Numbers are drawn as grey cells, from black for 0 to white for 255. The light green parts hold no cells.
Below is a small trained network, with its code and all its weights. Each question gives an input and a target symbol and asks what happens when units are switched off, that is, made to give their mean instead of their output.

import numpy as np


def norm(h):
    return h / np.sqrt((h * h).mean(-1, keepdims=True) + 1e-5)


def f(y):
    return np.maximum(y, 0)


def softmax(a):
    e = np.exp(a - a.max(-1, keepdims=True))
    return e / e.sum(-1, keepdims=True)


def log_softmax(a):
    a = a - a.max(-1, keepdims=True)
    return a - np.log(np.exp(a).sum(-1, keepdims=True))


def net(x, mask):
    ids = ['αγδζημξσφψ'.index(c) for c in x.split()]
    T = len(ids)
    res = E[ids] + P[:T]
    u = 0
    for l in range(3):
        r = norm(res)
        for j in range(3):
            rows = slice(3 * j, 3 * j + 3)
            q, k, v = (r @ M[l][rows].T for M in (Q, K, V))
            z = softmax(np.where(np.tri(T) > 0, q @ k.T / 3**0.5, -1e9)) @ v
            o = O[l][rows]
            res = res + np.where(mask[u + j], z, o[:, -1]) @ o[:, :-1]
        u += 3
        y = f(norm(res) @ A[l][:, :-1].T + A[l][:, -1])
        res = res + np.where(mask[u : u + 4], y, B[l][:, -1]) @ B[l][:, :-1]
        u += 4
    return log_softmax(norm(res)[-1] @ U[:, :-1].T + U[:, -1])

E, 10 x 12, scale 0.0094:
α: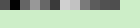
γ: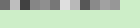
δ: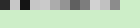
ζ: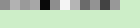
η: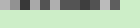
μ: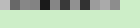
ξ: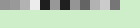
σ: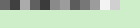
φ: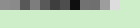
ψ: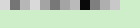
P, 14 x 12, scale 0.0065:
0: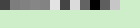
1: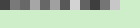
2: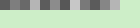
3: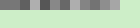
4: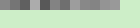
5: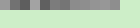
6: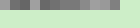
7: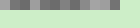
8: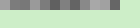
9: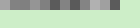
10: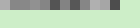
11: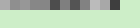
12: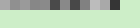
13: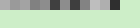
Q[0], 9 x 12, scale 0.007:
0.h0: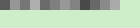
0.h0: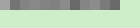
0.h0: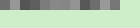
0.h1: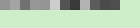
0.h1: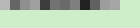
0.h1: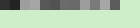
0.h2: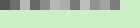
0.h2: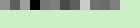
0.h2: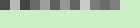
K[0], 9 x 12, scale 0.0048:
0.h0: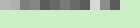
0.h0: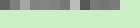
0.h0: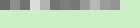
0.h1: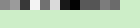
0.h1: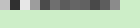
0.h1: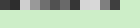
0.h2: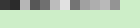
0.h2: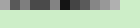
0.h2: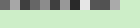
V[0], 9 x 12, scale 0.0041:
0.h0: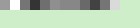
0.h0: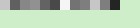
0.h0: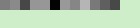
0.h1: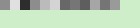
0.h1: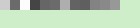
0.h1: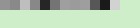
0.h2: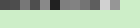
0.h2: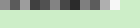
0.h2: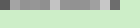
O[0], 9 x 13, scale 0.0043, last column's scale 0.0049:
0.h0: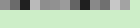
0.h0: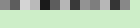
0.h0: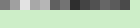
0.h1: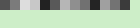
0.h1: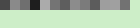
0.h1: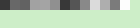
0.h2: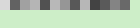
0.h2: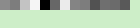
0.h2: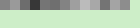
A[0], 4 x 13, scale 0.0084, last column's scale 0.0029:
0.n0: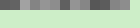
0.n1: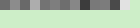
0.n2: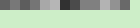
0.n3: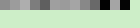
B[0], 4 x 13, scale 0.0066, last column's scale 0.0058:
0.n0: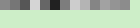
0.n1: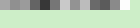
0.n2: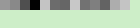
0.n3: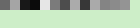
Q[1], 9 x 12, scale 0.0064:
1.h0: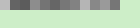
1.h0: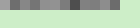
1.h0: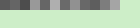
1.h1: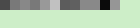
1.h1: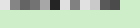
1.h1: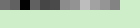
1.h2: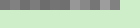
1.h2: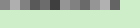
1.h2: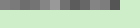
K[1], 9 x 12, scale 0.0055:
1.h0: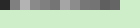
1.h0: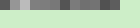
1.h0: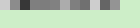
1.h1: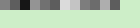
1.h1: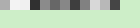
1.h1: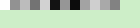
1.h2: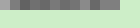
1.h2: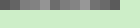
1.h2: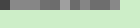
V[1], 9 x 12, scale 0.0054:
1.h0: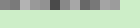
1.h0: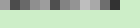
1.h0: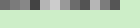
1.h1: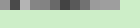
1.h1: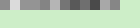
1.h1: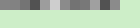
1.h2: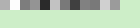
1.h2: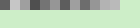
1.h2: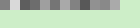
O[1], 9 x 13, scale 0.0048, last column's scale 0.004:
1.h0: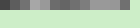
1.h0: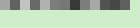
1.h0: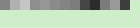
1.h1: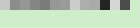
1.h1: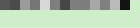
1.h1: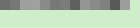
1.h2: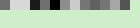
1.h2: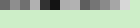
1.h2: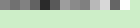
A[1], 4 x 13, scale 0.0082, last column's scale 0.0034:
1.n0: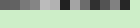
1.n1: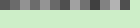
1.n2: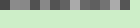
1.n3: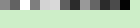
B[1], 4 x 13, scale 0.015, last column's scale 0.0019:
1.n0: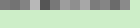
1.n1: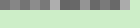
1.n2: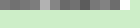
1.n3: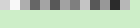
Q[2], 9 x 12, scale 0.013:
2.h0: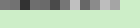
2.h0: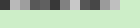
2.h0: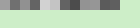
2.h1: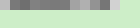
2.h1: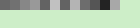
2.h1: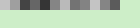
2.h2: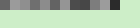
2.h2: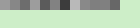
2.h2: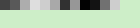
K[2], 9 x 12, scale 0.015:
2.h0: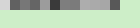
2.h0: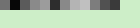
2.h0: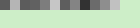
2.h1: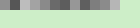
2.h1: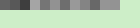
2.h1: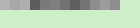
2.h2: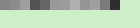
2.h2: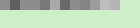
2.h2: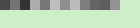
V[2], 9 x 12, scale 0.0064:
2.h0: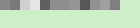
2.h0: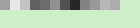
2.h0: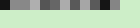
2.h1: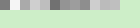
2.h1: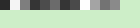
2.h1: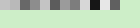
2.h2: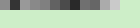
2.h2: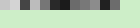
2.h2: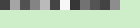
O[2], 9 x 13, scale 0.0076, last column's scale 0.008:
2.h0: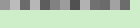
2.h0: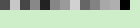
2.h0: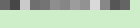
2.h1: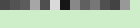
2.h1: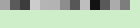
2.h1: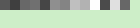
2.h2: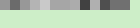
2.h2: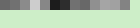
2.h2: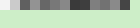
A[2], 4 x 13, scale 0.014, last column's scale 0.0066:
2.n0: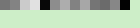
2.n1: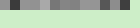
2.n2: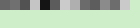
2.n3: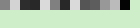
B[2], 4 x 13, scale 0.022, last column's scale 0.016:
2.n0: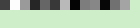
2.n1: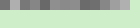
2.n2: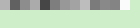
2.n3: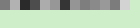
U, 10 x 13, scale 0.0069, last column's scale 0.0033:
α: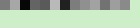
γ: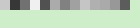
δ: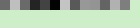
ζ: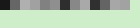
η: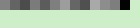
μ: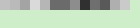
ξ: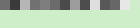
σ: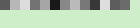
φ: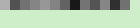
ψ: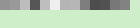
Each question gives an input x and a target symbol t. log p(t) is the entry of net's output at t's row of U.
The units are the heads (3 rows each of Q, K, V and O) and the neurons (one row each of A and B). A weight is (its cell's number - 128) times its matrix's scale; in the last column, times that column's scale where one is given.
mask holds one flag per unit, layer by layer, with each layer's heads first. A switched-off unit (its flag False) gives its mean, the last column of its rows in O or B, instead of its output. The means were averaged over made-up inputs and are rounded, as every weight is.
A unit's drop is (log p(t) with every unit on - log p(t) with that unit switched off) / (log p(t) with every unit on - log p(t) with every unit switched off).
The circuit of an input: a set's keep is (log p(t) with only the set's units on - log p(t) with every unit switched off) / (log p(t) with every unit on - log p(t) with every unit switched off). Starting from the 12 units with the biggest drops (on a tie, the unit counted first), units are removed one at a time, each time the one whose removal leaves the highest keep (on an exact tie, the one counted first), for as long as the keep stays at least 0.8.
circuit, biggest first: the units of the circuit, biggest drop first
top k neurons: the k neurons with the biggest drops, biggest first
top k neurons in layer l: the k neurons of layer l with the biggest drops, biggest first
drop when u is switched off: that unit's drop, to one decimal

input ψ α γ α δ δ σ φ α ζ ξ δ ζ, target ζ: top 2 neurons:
[2.n2 2.n3]
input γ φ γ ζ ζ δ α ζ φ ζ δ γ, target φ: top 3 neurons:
[2.n2 2.n3 2.n0]
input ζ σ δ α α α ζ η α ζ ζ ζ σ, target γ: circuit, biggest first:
[2.n0]
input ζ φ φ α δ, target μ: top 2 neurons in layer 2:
[2.n2 2.n3]
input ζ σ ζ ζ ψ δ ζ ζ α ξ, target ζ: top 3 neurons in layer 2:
[2.n2 2.n3 2.n1]
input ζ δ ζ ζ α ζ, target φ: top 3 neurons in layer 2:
[2.n2 2.n3 2.n0]
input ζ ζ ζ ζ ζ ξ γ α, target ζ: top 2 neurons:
[2.n2 2.n3]
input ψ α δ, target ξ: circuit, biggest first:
[2.h1 2.h0]
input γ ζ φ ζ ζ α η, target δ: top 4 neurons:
[2.n2 2.n3 0.n1 2.n1]
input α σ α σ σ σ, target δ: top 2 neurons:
[2.n0 0.n2]
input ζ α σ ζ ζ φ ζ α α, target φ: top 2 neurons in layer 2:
[2.n2 2.n3]
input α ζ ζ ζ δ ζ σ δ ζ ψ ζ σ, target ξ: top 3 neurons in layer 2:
[2.n2 2.n3 2.n0]
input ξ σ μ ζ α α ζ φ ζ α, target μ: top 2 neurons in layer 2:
[2.n2 2.n3]
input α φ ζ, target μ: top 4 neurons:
[0.n0 2.n2 2.n3 2.n0]
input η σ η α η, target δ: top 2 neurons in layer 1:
[1.n1 1.n2]
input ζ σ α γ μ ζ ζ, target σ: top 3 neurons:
[2.n2 2.n0 2.n3]
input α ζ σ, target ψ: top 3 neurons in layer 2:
[2.n2 2.n3 2.n0]
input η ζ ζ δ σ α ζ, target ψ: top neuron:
[2.n2]
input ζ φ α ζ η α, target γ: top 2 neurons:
[2.n0 2.n3]
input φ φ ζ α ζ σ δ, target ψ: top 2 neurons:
[2.n2 2.n3]
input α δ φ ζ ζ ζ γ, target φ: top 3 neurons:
[0.n0 2.n2 2.n3]
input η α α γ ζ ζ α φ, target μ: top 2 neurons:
[2.n2 2.n3]
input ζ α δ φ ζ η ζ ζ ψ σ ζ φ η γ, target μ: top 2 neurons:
[0.n0 2.n2]
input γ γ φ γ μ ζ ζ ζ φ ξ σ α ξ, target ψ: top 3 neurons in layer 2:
[2.n2 2.n3 2.n1]
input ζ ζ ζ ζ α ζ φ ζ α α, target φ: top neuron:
[0.n2]
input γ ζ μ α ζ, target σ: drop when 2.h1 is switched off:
0.6
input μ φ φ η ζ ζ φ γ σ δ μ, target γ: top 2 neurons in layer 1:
[1.n3 1.n0]
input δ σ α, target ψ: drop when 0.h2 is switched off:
0.1
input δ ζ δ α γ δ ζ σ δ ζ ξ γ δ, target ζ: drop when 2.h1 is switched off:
0.3
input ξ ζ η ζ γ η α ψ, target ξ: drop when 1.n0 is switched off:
0.0
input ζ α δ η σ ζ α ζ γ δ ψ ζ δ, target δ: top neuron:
[2.n0]
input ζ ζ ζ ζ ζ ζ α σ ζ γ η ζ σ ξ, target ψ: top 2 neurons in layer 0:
[0.n1 0.n2]
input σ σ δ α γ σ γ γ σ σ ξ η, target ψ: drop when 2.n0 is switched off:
0.1
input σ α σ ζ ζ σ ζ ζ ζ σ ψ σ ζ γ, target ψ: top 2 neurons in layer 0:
[0.n0 0.n2]
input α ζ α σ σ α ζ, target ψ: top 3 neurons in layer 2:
[2.n2 2.n3 2.n0]
